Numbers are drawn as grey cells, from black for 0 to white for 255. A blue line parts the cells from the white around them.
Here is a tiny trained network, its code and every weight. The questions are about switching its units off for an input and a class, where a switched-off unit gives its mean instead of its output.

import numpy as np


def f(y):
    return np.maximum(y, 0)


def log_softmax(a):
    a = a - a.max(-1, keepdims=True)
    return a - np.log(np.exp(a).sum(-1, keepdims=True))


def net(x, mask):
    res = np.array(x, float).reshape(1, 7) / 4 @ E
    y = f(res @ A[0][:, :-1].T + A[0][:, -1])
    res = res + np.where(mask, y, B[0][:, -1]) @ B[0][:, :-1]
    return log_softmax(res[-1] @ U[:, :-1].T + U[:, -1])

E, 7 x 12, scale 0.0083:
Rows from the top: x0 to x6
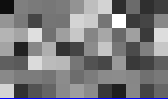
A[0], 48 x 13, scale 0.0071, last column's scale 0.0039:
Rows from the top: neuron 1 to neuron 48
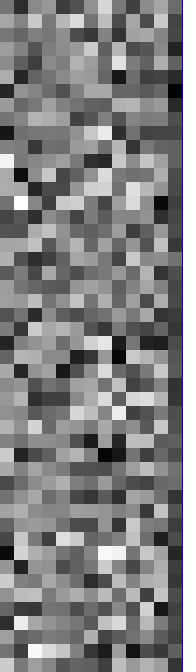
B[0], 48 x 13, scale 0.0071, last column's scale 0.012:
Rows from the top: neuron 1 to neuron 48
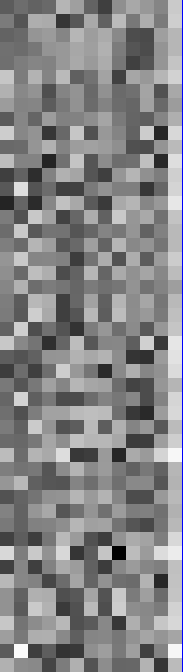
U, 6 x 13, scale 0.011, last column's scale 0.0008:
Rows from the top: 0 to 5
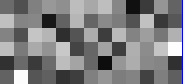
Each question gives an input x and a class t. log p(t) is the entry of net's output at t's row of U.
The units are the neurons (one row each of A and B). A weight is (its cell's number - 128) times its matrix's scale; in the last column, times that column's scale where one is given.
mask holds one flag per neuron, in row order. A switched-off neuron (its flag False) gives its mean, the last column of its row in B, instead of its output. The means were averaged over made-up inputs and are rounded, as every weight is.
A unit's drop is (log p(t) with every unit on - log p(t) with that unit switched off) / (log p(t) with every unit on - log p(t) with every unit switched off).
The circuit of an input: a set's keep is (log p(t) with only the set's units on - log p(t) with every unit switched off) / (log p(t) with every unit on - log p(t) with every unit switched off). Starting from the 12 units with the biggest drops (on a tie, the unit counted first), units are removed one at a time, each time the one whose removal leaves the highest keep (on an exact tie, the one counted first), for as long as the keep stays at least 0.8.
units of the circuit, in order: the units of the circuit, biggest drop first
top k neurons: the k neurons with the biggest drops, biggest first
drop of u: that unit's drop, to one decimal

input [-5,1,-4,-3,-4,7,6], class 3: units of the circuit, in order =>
neuron 33
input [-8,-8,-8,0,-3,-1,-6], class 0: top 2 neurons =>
neuron 26; neuron 32
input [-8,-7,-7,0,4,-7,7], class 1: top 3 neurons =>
neuron 12; neuron 42; neuron 48
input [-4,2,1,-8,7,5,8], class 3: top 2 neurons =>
neuron 33; neuron 6
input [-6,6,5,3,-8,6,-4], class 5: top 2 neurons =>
neuron 14; neuron 29
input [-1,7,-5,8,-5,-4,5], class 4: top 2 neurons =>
neuron 27; neuron 13
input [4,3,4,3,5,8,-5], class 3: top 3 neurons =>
neuron 40; neuron 14; neuron 45
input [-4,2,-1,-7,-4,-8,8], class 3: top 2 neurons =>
neuron 33; neuron 19
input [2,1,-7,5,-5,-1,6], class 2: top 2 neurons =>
neuron 44; neuron 40
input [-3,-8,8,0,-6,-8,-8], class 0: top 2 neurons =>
neuron 26; neuron 32
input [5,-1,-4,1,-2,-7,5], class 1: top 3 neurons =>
neuron 25; neuron 10; neuron 40
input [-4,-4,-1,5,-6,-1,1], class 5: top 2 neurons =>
neuron 29; neuron 14
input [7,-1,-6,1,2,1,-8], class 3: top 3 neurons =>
neuron 40; neuron 45; neuron 12
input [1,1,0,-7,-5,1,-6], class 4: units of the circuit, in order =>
neuron 15
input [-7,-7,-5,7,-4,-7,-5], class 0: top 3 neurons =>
neuron 26; neuron 32; neuron 3
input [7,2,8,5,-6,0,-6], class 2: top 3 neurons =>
neuron 43; neuron 2; neuron 22
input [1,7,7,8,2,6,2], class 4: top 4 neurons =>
neuron 27; neuron 13; neuron 41; neuron 1
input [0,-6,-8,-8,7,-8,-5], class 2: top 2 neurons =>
neuron 44; neuron 20
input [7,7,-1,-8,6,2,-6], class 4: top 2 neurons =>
neuron 15; neuron 39
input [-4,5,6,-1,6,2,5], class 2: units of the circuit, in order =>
neuron 2
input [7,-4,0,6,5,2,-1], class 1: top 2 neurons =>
neuron 25; neuron 10
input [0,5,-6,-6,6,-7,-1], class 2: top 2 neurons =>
neuron 44; neuron 16
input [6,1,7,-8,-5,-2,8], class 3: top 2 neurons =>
neuron 33; neuron 6
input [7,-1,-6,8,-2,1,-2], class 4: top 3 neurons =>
neuron 27; neuron 13; neuron 1
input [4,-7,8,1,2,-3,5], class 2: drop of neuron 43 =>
0.4
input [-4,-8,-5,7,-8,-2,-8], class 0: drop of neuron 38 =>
0.2
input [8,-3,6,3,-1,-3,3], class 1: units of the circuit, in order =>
neuron 25
